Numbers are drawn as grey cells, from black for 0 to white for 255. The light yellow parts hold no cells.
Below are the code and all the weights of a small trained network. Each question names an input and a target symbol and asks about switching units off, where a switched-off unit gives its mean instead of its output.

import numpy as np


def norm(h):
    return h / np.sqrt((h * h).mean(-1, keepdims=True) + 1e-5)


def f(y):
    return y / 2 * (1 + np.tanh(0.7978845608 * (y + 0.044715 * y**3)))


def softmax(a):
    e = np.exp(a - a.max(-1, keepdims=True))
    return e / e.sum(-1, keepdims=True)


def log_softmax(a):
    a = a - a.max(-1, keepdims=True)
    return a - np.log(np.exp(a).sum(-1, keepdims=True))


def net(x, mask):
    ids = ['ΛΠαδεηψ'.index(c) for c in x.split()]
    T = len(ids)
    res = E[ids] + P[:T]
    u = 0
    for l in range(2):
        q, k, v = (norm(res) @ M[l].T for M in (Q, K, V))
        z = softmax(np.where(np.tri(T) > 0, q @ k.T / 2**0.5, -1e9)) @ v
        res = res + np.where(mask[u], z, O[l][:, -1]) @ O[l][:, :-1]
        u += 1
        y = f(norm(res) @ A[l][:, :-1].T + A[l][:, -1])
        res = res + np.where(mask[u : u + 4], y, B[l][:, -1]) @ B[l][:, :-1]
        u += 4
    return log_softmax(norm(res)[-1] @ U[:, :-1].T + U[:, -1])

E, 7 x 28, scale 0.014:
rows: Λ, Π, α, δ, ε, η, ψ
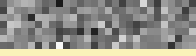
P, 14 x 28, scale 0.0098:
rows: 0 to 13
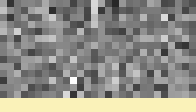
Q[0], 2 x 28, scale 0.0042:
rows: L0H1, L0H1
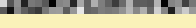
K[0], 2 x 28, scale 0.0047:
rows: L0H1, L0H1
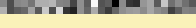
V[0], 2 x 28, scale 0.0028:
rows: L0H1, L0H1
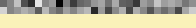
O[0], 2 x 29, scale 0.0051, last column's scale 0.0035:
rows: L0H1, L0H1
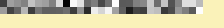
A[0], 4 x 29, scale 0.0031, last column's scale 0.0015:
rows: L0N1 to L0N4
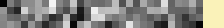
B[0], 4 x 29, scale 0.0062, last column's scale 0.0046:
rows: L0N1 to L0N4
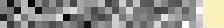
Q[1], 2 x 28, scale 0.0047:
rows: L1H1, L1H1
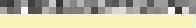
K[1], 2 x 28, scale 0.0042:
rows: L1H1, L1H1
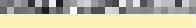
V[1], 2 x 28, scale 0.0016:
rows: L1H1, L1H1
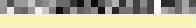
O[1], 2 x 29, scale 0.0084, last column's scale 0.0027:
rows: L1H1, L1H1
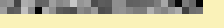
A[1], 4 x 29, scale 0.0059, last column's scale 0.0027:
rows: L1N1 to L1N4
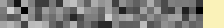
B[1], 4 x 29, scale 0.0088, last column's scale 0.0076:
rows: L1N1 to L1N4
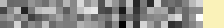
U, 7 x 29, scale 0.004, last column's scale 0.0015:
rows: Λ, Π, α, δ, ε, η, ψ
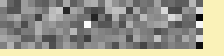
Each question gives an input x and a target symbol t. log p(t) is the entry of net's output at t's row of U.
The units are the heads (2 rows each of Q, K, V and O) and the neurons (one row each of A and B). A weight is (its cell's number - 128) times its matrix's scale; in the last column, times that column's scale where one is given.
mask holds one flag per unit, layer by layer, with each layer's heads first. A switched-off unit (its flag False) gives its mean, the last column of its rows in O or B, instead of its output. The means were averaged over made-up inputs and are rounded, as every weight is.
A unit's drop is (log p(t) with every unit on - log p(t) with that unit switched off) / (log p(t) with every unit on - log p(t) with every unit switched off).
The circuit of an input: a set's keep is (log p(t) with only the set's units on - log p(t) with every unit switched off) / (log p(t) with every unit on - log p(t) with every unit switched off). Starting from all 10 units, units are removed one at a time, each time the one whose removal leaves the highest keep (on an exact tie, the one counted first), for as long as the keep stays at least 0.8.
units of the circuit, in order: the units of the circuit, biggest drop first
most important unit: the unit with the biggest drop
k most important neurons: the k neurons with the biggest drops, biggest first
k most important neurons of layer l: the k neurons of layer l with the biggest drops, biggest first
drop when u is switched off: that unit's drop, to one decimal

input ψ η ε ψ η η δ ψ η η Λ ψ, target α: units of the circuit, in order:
(L0H1, L1N3)
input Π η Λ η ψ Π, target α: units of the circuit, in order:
(L0H1, L0N3, L1N3)
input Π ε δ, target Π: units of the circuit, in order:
(L0H1, L1N3)
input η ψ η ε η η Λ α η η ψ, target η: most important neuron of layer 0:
(L0N4)
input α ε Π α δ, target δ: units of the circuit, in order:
(L0N4, L1N2)
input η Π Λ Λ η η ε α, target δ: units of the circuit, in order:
(L0N4, L1N2, L0N1)
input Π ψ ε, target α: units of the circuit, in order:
(L0H1, L0N3, L1N3)
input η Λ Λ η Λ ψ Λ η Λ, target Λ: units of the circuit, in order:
(L1N1, L0H1)
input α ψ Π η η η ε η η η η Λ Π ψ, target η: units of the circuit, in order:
(L0H1, L0N4, L0N2)
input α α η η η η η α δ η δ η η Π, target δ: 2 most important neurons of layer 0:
(L0N1, L0N2)
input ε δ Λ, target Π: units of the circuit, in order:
(L0H1, L1N3)
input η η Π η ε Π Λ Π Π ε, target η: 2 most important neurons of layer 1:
(L1N4, L1N1)
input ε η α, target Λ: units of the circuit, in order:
(L0N2, L1N1, L0N3)
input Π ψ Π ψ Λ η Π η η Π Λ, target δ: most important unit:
L1N4
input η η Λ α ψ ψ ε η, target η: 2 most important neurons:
(L0N2, L1N3)
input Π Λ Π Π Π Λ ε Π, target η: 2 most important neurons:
(L0N4, L1N3)
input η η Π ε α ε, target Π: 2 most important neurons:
(L0N1, L1N3)
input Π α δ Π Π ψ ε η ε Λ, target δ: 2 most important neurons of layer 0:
(L0N2, L0N4)
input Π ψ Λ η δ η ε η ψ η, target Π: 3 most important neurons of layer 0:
(L0N3, L0N1, L0N4)
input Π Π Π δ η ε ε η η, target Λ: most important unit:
L1N1
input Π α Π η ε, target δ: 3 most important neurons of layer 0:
(L0N4, L0N2, L0N3)
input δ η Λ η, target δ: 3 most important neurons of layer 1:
(L1N4, L1N3, L1N1)
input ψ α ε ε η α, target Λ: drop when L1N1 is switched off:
0.3
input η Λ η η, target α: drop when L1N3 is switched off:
0.2
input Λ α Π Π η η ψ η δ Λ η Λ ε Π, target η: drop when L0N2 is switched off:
0.2
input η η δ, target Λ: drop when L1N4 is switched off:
0.0
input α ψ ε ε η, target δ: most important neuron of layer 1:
(L1N4)
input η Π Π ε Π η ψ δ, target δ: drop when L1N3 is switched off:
0.1
